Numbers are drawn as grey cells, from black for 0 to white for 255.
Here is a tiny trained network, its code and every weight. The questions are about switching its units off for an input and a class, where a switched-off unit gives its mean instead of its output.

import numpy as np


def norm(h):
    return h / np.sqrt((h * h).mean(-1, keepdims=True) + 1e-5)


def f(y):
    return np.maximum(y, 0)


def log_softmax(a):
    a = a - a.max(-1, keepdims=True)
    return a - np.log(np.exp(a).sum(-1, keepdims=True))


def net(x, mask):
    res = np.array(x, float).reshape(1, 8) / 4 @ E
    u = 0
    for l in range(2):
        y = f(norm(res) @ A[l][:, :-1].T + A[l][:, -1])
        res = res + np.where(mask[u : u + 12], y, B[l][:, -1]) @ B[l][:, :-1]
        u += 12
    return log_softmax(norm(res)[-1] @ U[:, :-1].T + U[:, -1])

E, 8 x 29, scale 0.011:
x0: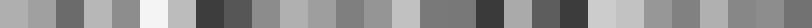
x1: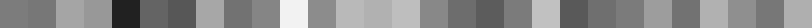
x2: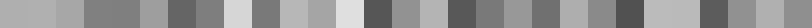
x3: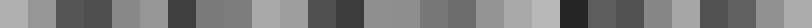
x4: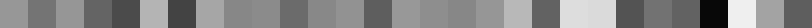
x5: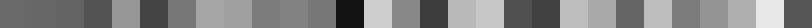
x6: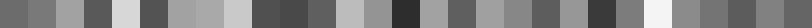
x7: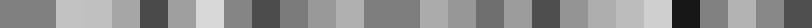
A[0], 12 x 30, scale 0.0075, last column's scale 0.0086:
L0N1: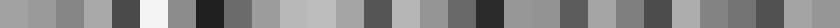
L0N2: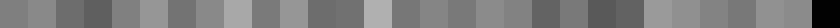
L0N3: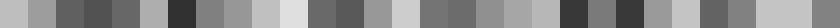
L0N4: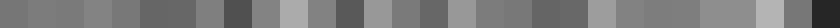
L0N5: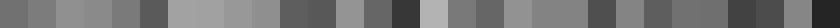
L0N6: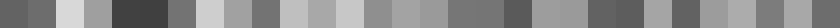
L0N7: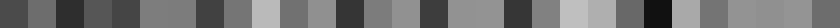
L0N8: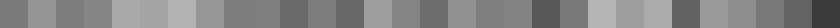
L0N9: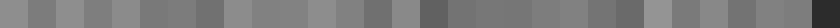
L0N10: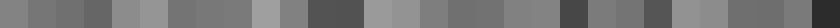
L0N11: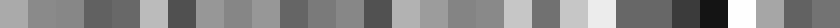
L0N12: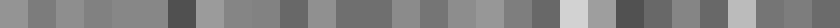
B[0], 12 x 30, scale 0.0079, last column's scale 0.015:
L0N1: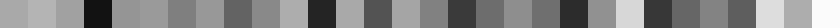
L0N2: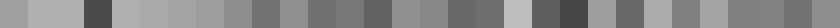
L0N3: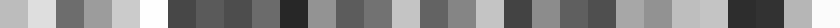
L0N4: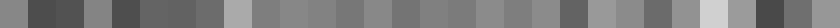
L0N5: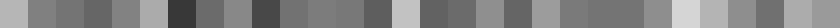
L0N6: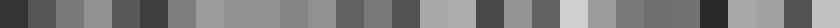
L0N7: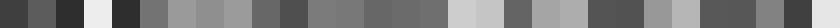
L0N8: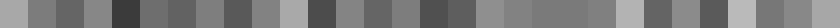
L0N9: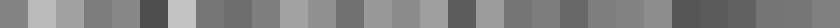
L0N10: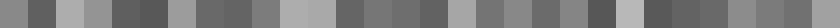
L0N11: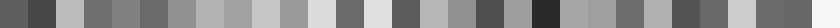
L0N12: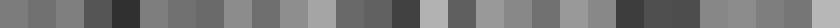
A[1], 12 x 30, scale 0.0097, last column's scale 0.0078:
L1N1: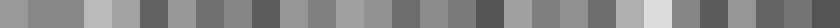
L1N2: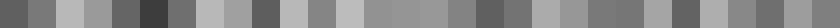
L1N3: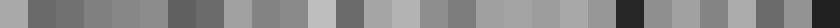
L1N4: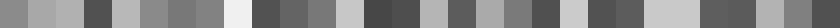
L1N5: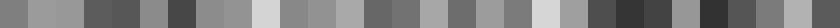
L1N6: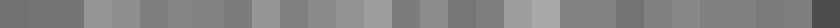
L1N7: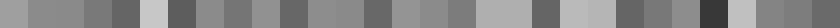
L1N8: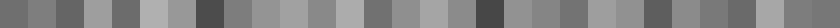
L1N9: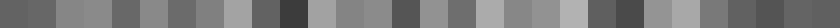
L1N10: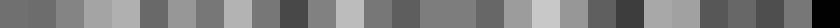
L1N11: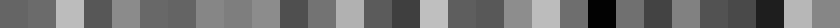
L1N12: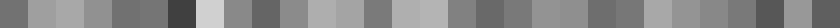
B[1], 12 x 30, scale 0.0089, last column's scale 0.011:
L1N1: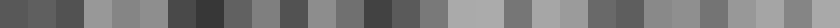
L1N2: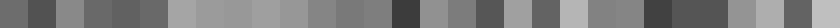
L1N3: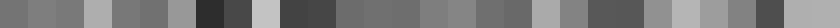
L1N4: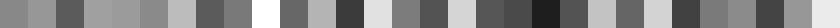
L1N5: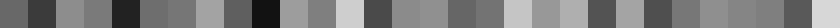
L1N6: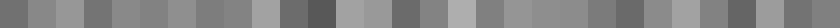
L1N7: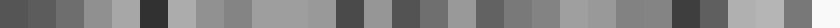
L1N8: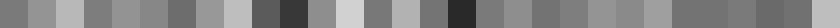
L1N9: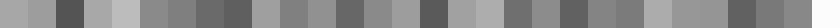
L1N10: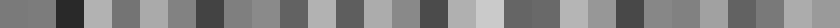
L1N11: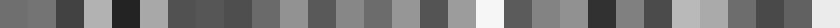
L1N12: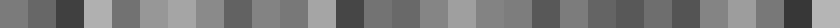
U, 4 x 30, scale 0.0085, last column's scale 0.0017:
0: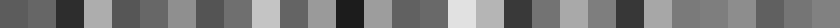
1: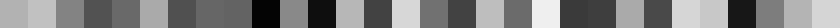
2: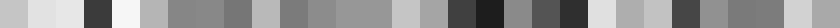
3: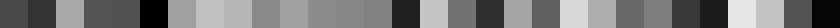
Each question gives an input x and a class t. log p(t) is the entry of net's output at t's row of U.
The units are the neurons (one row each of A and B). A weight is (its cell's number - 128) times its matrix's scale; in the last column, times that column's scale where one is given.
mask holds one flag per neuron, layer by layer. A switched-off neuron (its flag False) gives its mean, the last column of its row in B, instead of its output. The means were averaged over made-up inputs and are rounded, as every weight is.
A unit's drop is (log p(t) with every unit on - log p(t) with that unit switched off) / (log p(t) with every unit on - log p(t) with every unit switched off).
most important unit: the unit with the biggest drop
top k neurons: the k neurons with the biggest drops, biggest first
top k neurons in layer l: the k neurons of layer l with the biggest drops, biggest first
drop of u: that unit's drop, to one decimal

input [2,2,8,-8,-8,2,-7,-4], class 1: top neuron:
(L0N11)
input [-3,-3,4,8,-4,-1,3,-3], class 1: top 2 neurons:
(L0N3; L0N11)
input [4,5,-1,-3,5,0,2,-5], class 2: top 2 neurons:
(L0N1; L0N11)
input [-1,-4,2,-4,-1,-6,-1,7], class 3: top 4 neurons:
(L0N3; L0N7; L1N2; L1N9)
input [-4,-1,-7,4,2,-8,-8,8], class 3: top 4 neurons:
(L0N3; L0N11; L1N9; L1N3)
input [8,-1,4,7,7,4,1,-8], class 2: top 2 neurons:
(L0N3; L0N11)
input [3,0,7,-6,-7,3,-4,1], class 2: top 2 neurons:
(L0N1; L0N11)
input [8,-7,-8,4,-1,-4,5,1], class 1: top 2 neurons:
(L0N11; L1N4)
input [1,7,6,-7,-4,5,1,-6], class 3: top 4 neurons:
(L0N6; L1N2; L0N7; L1N11)
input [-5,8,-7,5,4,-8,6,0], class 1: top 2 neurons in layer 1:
(L1N5; L1N11)
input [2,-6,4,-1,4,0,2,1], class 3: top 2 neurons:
(L0N11; L0N3)
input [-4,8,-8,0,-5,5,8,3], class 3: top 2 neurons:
(L0N3; L1N2)
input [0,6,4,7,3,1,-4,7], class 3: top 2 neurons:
(L0N6; L0N11)
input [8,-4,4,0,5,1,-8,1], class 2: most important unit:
L0N1
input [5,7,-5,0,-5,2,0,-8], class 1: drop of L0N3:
0.0
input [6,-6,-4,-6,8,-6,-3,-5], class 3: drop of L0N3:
0.1
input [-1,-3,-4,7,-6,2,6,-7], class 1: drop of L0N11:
0.2
